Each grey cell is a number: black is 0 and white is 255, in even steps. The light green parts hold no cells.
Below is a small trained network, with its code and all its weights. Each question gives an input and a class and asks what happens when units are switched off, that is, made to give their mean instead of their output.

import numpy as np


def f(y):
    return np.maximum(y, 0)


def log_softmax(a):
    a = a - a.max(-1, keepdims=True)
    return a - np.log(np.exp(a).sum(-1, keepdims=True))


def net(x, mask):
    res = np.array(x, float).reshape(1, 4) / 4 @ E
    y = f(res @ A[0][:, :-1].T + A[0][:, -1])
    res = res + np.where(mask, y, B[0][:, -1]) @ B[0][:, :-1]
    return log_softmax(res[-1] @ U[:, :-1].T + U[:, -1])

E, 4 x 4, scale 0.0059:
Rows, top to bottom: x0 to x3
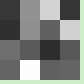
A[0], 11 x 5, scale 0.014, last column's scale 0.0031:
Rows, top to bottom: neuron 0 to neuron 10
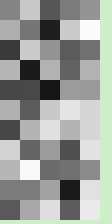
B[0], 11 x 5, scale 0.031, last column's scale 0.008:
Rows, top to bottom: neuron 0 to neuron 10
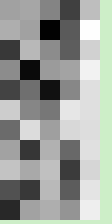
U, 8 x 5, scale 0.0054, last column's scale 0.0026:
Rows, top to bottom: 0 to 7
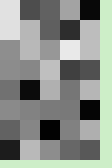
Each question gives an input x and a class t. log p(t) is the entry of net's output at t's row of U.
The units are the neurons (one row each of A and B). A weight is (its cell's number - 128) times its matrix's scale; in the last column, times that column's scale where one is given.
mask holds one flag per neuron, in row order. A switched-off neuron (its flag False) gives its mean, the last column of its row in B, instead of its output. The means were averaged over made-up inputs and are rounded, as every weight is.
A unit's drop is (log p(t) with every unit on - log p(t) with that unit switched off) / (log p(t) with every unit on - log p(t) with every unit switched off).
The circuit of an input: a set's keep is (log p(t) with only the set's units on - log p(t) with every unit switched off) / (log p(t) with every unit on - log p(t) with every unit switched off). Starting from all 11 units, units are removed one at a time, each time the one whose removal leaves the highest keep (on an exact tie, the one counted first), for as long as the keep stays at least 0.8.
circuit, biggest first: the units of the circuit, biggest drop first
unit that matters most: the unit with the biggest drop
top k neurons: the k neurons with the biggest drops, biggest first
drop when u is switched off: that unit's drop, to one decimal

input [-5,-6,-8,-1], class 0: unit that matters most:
neuron 5
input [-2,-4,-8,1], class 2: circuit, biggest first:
neuron 5; neuron 6
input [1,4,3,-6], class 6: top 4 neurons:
neuron 4; neuron 7; neuron 8; neuron 9
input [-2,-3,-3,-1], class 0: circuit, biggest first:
neuron 10; neuron 2
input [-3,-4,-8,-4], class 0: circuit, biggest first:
neuron 5; neuron 3
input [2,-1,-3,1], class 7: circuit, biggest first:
neuron 3; neuron 10
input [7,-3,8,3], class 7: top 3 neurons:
neuron 3; neuron 2; neuron 10
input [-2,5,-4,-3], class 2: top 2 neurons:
neuron 5; neuron 6
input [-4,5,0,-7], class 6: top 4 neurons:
neuron 4; neuron 1; neuron 7; neuron 8
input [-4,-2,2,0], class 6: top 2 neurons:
neuron 8; neuron 1
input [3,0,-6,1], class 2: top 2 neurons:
neuron 6; neuron 4
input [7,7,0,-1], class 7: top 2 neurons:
neuron 5; neuron 2
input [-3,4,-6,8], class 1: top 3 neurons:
neuron 8; neuron 0; neuron 9
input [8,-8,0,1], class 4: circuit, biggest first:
neuron 9
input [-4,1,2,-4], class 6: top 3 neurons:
neuron 4; neuron 1; neuron 8
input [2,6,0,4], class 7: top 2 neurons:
neuron 5; neuron 2
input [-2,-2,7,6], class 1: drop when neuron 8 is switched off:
0.2
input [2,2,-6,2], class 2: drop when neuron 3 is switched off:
-0.1
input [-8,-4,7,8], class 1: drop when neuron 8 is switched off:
0.2
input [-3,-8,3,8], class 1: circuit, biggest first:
neuron 8
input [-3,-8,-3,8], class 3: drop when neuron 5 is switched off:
0.1
